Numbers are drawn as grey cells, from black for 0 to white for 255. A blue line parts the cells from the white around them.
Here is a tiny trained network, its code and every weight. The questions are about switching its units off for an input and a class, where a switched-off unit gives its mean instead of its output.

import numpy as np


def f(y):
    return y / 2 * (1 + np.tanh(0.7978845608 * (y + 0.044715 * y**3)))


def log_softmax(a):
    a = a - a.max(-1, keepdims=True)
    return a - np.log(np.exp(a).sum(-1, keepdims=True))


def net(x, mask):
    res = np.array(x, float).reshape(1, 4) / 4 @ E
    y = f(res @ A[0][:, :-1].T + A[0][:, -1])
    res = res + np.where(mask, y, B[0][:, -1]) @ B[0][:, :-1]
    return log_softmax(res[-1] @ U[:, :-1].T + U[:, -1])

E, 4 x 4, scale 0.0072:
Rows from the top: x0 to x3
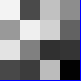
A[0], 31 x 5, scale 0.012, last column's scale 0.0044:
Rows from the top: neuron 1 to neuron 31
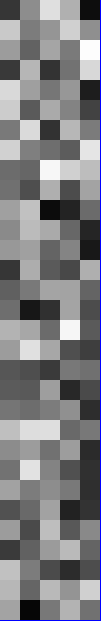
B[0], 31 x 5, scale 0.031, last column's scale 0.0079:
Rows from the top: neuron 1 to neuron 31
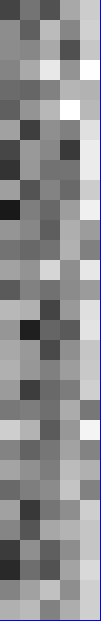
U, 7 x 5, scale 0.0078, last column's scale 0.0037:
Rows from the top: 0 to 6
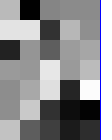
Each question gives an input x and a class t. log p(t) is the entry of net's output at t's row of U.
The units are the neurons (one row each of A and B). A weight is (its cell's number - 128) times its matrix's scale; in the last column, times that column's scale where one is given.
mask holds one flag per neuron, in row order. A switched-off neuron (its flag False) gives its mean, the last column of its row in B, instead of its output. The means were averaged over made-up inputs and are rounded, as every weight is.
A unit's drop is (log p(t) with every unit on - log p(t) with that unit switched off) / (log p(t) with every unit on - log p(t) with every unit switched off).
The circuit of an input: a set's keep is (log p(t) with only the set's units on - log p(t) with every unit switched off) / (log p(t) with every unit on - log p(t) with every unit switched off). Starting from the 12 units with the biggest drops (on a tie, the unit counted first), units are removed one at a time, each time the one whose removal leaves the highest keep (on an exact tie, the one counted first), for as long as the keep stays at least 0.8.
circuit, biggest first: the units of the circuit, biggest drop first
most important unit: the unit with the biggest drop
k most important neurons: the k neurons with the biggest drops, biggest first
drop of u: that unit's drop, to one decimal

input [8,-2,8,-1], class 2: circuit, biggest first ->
(neuron 29)
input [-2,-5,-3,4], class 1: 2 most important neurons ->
(neuron 16; neuron 17)
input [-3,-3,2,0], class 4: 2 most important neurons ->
(neuron 22; neuron 6)
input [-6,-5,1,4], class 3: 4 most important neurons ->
(neuron 4; neuron 14; neuron 22; neuron 18)
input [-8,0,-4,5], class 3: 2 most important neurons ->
(neuron 4; neuron 14)
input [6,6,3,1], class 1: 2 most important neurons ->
(neuron 22; neuron 18)
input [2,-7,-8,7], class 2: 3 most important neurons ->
(neuron 9; neuron 28; neuron 1)
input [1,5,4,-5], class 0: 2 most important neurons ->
(neuron 17; neuron 7)
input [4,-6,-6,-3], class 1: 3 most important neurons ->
(neuron 31; neuron 16; neuron 11)
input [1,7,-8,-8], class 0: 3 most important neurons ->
(neuron 17; neuron 7; neuron 2)
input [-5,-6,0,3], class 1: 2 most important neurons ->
(neuron 16; neuron 19)
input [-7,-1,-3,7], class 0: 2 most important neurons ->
(neuron 26; neuron 20)
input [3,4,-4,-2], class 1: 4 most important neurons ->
(neuron 22; neuron 11; neuron 29; neuron 8)
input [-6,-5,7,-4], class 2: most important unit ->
neuron 11
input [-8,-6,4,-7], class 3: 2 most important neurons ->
(neuron 4; neuron 20)
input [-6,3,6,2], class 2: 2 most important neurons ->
(neuron 11; neuron 29)
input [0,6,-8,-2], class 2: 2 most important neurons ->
(neuron 9; neuron 1)
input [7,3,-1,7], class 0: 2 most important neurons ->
(neuron 20; neuron 26)
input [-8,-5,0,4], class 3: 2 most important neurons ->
(neuron 4; neuron 14)
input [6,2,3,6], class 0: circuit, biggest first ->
(neuron 20)
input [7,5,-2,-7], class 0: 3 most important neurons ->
(neuron 17; neuron 4; neuron 14)
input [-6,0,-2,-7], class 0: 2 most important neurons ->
(neuron 17; neuron 7)
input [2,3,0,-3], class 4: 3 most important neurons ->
(neuron 16; neuron 26; neuron 20)
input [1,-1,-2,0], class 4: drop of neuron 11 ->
0.2
